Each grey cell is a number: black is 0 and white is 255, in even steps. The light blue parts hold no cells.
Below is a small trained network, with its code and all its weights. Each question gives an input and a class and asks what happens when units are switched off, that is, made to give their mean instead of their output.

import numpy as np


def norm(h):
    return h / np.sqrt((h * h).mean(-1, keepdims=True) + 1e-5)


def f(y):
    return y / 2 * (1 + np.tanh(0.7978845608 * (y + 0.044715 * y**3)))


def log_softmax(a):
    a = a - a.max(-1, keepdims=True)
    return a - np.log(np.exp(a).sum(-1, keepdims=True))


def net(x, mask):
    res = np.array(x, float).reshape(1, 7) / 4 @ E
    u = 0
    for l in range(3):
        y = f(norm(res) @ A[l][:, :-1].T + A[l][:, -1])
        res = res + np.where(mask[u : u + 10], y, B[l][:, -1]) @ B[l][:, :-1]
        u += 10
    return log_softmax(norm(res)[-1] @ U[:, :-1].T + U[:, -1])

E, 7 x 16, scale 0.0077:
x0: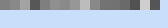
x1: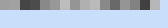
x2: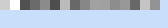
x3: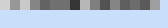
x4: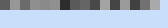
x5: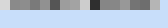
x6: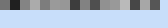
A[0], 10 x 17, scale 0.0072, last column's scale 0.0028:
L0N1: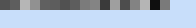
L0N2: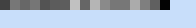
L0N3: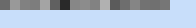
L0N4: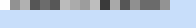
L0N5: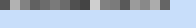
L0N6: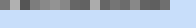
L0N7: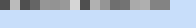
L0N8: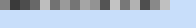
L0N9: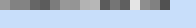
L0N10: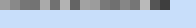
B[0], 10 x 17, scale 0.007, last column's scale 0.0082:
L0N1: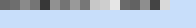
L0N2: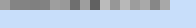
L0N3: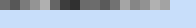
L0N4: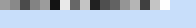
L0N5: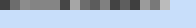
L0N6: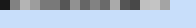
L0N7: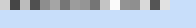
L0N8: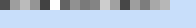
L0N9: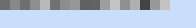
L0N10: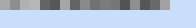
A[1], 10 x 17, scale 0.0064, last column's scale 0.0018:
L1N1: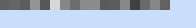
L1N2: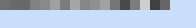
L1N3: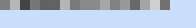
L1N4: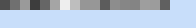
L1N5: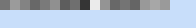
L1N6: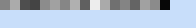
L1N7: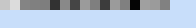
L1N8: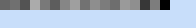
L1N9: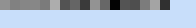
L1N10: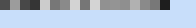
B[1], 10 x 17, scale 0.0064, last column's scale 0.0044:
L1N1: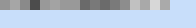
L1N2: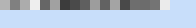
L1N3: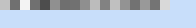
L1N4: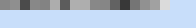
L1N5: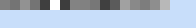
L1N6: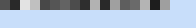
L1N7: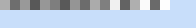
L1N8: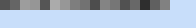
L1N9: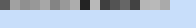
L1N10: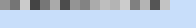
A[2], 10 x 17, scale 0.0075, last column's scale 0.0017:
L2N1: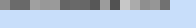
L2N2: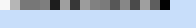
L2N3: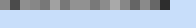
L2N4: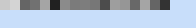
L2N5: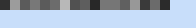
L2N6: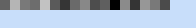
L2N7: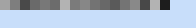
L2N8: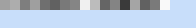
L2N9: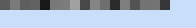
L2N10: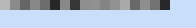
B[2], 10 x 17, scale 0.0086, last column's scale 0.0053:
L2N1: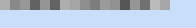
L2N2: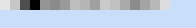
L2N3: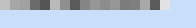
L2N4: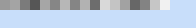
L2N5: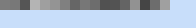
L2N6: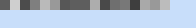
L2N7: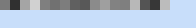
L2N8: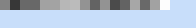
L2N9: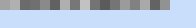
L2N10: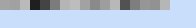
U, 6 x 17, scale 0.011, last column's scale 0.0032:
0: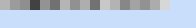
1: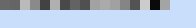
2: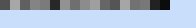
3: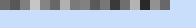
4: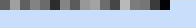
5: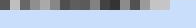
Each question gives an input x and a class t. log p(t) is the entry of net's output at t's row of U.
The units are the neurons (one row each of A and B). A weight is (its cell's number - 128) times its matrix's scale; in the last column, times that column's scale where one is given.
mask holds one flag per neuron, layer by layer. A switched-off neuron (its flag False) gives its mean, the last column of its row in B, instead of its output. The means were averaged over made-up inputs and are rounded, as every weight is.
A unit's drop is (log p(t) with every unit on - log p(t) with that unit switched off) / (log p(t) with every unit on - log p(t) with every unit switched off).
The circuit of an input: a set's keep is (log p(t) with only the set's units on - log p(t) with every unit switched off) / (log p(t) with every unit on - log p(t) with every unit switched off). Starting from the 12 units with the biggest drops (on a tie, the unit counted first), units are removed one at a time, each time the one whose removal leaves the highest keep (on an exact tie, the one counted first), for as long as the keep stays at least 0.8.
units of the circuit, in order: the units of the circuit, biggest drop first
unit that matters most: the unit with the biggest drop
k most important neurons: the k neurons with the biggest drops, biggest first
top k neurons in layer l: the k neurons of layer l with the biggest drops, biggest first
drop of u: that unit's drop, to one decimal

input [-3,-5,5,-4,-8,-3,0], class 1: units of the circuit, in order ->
(L0N1; L2N2)
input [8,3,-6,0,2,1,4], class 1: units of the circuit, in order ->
(L0N4)
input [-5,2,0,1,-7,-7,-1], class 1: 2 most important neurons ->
(L0N5; L0N6)
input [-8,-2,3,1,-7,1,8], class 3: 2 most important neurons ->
(L0N8; L0N7)
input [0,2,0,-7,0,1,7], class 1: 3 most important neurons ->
(L0N4; L0N3; L1N2)
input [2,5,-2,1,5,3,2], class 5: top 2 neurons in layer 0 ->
(L0N4; L0N7)
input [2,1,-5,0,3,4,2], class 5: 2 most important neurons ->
(L0N7; L0N1)
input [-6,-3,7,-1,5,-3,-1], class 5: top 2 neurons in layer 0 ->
(L0N5; L0N1)
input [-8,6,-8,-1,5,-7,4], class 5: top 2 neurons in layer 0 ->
(L0N4; L0N9)
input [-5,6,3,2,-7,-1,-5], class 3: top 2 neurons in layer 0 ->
(L0N4; L0N8)
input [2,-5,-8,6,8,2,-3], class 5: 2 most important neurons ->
(L0N7; L2N6)
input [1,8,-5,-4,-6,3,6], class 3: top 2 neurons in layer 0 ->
(L0N7; L0N1)
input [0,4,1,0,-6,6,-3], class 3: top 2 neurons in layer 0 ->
(L0N8; L0N9)
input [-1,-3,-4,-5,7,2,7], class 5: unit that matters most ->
L0N7
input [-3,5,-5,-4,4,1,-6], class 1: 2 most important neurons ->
(L0N4; L0N7)
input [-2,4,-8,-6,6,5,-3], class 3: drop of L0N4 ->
-0.1
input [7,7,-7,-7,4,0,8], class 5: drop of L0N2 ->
0.2
